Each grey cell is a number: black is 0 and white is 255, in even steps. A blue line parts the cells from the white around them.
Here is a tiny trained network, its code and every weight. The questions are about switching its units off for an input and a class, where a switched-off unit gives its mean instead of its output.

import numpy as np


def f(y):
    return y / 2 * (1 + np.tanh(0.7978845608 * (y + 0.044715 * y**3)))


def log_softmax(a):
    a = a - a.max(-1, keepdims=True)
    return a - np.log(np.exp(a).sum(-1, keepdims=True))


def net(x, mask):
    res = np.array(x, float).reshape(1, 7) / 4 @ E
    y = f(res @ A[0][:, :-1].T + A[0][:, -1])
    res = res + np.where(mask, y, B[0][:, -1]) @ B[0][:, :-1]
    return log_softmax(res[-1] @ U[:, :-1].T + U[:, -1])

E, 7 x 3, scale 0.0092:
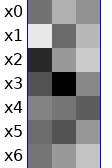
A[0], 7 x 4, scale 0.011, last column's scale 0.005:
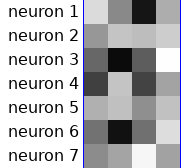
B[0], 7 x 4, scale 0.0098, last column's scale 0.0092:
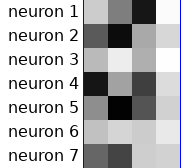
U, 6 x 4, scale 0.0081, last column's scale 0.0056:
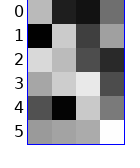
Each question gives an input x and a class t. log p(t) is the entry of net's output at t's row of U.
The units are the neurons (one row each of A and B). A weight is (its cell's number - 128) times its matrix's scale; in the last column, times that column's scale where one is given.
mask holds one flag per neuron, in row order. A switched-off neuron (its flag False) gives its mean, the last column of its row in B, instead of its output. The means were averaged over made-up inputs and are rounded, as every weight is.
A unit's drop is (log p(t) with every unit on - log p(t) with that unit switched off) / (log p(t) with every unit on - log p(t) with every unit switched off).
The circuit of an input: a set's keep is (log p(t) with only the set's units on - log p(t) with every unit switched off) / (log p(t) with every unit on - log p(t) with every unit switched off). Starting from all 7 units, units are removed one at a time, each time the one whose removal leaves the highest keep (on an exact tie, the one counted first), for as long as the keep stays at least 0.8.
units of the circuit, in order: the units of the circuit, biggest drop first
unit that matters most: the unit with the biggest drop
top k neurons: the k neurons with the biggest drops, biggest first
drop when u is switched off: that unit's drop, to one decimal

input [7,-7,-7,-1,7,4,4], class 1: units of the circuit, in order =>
(neuron 4)
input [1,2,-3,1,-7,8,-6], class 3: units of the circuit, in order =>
(neuron 6; neuron 3)
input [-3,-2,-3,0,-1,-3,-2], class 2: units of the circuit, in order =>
(neuron 2; neuron 5; neuron 1)
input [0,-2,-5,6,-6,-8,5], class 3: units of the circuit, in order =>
(neuron 1; neuron 5; neuron 4)
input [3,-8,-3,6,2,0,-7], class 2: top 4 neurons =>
(neuron 3; neuron 6; neuron 7; neuron 2)
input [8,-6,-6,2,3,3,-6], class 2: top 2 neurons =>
(neuron 1; neuron 3)
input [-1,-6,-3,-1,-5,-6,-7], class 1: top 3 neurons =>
(neuron 4; neuron 5; neuron 2)
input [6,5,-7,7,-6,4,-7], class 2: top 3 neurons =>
(neuron 1; neuron 7; neuron 2)
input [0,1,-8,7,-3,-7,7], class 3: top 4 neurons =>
(neuron 6; neuron 5; neuron 3; neuron 4)
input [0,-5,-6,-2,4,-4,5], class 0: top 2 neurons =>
(neuron 1; neuron 3)
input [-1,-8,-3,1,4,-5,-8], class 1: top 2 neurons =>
(neuron 4; neuron 5)
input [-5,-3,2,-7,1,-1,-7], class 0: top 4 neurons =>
(neuron 1; neuron 3; neuron 6; neuron 5)
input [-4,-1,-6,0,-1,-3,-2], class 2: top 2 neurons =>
(neuron 2; neuron 5)
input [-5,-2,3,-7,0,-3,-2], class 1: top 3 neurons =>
(neuron 4; neuron 1; neuron 7)
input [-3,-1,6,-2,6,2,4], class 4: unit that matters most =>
neuron 3
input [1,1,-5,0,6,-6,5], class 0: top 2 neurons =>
(neuron 3; neuron 6)
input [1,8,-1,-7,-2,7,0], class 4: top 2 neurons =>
(neuron 7; neuron 2)
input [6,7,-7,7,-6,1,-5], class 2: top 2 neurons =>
(neuron 1; neuron 7)
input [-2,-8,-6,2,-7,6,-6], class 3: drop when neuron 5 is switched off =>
0.1
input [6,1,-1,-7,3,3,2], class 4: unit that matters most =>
neuron 2
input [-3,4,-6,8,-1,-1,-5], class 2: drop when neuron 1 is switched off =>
0.4
